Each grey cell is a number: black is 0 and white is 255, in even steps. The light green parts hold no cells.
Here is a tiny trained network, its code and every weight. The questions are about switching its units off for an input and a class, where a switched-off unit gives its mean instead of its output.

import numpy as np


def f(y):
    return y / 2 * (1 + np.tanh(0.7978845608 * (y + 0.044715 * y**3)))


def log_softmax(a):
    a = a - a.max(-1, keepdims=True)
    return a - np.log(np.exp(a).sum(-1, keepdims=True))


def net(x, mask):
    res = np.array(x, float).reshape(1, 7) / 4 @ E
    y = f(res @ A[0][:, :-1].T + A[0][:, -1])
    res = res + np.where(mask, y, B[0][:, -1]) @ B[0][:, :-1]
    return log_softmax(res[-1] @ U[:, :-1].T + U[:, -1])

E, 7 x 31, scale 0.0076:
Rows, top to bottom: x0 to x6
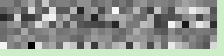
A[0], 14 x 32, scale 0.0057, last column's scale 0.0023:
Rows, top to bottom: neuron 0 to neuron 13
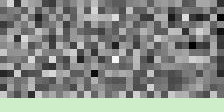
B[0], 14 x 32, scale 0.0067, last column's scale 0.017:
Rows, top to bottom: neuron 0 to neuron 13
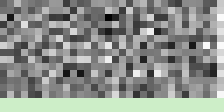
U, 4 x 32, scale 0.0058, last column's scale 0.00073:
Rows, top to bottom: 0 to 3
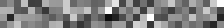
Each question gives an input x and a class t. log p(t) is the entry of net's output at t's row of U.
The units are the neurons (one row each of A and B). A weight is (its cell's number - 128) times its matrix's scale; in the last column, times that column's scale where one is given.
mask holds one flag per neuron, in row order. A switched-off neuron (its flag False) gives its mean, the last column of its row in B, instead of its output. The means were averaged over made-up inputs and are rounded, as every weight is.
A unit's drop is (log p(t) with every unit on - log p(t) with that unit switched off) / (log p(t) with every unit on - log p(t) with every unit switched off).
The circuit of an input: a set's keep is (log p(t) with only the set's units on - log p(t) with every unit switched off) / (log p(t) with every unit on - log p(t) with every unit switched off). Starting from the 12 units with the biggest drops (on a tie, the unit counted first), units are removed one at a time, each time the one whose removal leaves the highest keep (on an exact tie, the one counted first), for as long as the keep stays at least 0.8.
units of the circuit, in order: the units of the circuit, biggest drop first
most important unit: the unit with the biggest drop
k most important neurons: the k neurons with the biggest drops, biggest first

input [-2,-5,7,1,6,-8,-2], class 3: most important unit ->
neuron 10
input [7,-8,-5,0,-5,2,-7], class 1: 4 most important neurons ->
neuron 6; neuron 13; neuron 7; neuron 5
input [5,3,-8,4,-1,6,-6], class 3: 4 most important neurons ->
neuron 0; neuron 5; neuron 9; neuron 13
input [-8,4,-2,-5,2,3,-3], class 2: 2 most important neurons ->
neuron 2; neuron 6
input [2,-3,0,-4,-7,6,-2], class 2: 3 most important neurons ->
neuron 2; neuron 8; neuron 13
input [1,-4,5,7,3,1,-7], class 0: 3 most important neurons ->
neuron 2; neuron 3; neuron 1
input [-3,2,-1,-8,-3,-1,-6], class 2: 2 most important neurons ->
neuron 2; neuron 13
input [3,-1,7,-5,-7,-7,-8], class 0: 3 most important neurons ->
neuron 1; neuron 3; neuron 12
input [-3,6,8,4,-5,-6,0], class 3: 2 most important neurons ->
neuron 10; neuron 6
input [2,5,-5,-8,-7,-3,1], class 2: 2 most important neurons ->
neuron 2; neuron 6
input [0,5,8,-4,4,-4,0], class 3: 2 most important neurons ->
neuron 10; neuron 6
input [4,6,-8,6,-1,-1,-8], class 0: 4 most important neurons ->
neuron 1; neuron 3; neuron 10; neuron 12
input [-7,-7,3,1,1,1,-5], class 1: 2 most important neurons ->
neuron 6; neuron 13
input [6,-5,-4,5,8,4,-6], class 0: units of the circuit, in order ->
neuron 1
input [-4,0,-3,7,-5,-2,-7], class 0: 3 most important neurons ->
neuron 2; neuron 3; neuron 1
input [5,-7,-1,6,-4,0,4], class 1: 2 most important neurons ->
neuron 6; neuron 2
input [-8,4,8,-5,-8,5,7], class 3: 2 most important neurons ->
neuron 10; neuron 1
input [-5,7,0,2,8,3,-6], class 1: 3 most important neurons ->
neuron 8; neuron 13; neuron 7
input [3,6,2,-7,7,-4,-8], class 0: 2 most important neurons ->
neuron 3; neuron 1
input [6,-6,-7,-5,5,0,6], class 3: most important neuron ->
neuron 5
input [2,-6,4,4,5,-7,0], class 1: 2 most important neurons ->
neuron 6; neuron 2
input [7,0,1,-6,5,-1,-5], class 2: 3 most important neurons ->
neuron 2; neuron 13; neuron 7
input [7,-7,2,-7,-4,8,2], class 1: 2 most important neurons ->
neuron 6; neuron 4
